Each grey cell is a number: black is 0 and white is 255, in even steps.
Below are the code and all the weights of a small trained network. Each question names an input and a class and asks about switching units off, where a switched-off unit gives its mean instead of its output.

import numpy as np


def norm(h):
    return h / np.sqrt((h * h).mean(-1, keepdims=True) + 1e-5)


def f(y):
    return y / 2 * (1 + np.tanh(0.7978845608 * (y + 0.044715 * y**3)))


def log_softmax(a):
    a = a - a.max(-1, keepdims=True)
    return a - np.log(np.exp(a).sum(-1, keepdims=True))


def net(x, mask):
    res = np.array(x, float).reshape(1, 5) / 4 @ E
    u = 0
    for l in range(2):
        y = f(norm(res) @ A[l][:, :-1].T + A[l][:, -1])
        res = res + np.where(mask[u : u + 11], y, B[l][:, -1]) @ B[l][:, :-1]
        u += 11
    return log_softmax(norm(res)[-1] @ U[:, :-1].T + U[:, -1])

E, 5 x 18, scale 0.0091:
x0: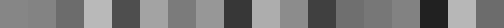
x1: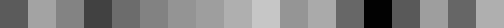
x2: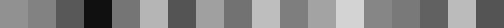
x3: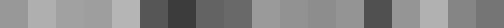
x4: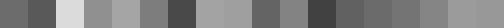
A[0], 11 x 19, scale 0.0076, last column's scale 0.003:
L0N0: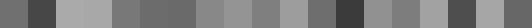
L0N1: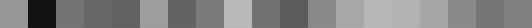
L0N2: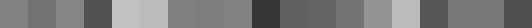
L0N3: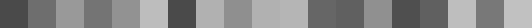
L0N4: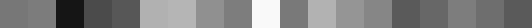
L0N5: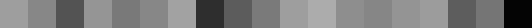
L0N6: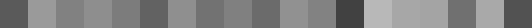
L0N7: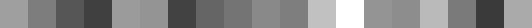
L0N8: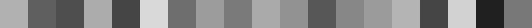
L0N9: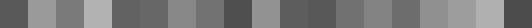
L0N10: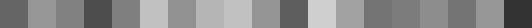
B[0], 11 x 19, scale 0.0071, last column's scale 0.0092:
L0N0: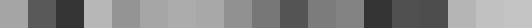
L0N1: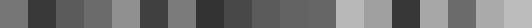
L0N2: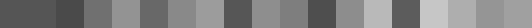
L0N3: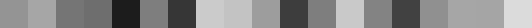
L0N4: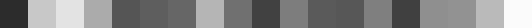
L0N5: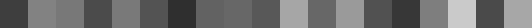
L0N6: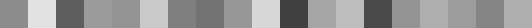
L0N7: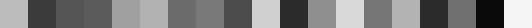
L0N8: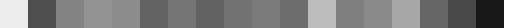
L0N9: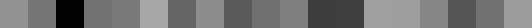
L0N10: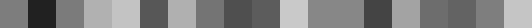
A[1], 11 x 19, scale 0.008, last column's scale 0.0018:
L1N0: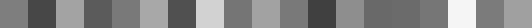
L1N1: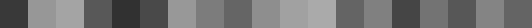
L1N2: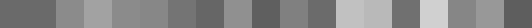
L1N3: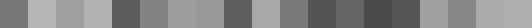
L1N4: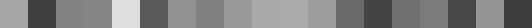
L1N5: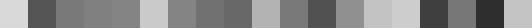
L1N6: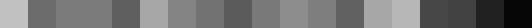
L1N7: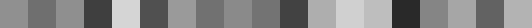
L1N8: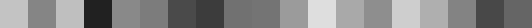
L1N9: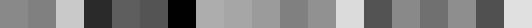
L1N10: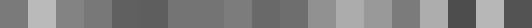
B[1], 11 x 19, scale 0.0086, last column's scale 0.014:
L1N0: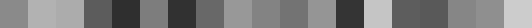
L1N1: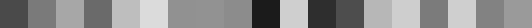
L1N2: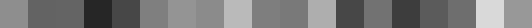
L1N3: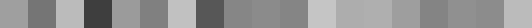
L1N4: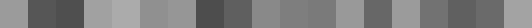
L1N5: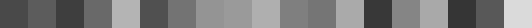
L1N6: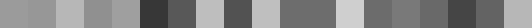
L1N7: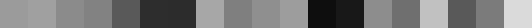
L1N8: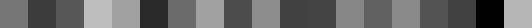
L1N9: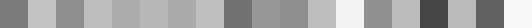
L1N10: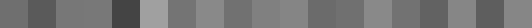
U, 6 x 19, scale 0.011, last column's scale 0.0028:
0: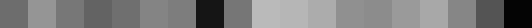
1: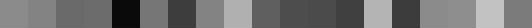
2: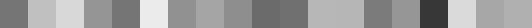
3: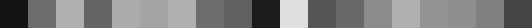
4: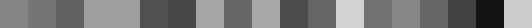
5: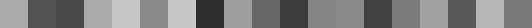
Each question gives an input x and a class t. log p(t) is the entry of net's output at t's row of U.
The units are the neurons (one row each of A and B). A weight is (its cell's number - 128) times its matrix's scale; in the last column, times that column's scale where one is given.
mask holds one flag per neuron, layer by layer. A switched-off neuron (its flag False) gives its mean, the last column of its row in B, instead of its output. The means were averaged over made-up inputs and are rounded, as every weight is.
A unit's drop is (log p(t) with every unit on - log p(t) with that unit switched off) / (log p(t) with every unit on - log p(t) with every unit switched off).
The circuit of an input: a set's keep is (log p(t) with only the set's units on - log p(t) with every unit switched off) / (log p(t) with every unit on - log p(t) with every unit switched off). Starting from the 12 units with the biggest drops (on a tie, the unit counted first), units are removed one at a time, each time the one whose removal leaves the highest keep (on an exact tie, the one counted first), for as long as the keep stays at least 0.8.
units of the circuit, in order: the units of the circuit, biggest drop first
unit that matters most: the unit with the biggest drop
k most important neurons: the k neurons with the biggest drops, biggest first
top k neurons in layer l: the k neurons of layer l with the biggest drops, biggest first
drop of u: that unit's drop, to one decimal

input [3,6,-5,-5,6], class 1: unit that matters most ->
L1N9
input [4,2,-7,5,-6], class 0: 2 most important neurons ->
L0N7, L0N8
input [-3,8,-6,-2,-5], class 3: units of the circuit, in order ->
L1N1, L0N7
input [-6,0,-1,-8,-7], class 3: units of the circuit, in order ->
L1N1, L0N4
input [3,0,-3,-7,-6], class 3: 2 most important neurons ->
L0N4, L0N7
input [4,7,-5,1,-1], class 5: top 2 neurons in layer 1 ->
L1N9, L1N0
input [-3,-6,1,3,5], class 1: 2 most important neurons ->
L0N8, L0N2
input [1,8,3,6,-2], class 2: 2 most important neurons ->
L0N4, L0N8
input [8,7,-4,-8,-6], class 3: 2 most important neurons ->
L1N1, L1N9
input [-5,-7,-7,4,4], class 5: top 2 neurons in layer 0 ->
L0N0, L0N3
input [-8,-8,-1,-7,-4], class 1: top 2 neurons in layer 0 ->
L0N8, L0N1
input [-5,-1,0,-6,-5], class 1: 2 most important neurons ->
L1N7, L0N1
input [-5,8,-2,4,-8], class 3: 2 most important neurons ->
L1N1, L0N8
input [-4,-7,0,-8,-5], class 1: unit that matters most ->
L0N1
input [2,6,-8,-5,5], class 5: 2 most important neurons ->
L1N9, L0N4
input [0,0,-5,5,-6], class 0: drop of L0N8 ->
0.6
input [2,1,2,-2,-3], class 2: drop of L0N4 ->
1.4
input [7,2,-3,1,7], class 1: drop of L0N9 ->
0.3
